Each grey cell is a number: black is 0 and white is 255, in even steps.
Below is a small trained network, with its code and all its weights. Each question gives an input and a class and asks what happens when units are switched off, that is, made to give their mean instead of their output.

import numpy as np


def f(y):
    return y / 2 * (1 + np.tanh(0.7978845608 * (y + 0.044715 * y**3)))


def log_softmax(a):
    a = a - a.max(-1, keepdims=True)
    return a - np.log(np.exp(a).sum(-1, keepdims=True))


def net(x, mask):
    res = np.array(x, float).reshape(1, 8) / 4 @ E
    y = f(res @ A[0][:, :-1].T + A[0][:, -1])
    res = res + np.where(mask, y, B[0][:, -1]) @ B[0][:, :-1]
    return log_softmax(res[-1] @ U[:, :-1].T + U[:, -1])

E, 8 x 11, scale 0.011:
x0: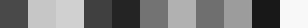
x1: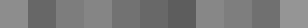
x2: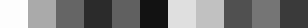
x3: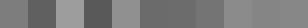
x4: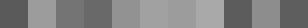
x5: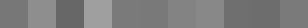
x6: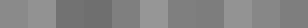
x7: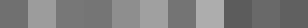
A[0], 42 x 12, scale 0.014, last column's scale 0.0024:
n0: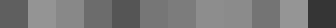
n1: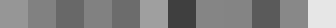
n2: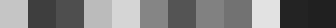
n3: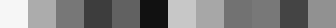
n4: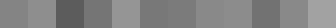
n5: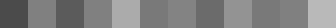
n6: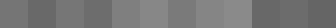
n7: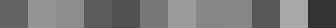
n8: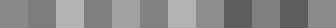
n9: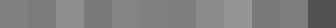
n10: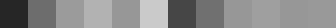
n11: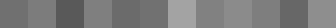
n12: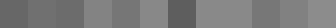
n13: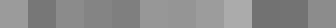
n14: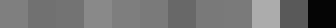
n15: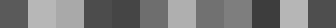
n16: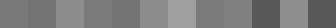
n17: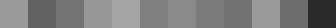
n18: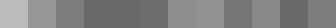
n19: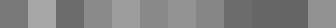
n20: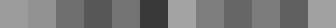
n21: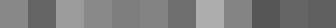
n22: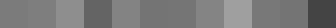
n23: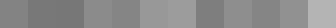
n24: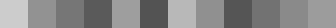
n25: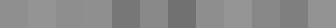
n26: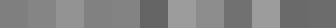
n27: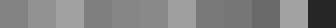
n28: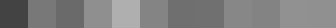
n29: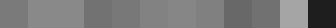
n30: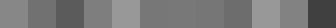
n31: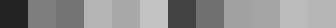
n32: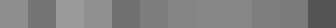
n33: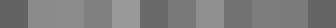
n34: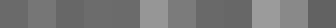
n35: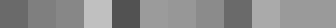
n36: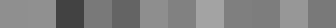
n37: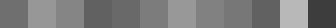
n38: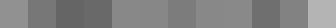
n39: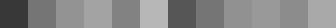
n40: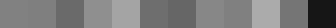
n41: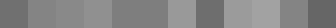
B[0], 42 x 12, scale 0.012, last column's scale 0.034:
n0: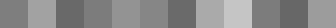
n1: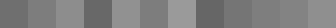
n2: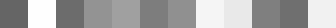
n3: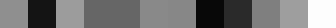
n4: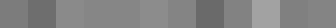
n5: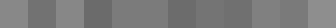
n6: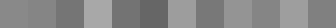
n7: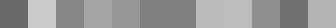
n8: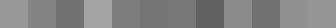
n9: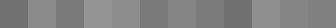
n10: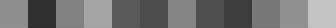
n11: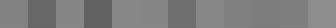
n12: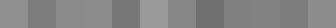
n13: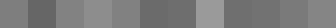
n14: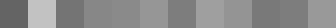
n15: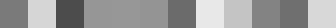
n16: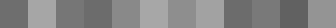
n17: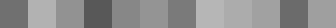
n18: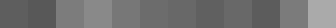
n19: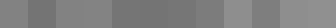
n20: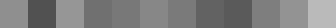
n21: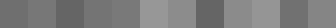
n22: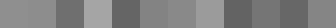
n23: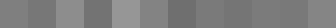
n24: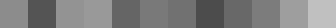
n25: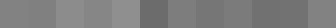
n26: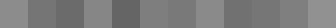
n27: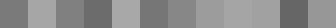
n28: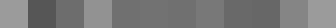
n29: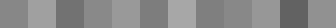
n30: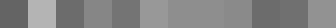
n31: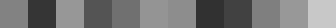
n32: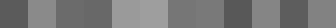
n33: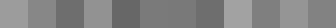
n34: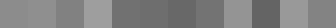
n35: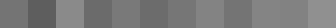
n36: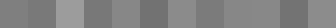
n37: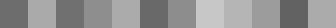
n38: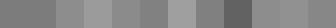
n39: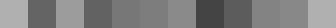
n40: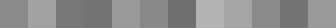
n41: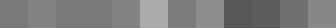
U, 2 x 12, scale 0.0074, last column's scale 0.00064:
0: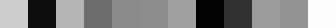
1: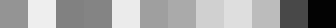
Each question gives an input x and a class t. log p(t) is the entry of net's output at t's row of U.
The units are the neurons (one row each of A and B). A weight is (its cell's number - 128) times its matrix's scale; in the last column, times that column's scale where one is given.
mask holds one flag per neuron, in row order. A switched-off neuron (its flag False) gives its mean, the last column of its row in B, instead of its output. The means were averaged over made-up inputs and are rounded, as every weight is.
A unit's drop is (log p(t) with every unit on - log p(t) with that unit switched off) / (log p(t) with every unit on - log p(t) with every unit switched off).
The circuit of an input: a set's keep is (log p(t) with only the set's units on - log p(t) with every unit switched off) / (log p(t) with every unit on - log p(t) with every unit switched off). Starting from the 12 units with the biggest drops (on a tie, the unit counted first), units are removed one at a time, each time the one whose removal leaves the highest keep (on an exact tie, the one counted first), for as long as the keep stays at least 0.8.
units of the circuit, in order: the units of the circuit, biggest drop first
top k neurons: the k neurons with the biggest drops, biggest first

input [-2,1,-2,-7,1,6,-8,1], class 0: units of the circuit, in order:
[n15]
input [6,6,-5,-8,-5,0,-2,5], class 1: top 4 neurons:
[n3; n15; n7; n37]
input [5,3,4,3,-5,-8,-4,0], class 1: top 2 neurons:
[n15; n31]
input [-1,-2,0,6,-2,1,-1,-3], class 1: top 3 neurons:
[n3; n31; n10]
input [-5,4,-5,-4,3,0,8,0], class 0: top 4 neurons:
[n31; n10; n15; n39]
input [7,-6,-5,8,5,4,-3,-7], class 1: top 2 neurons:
[n15; n3]
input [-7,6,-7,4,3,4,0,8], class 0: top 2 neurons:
[n31; n10]
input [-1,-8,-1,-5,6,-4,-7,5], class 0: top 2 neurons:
[n15; n2]
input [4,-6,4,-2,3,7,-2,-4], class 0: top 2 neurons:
[n2; n3]
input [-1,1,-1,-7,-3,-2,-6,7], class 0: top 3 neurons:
[n15; n2; n7]
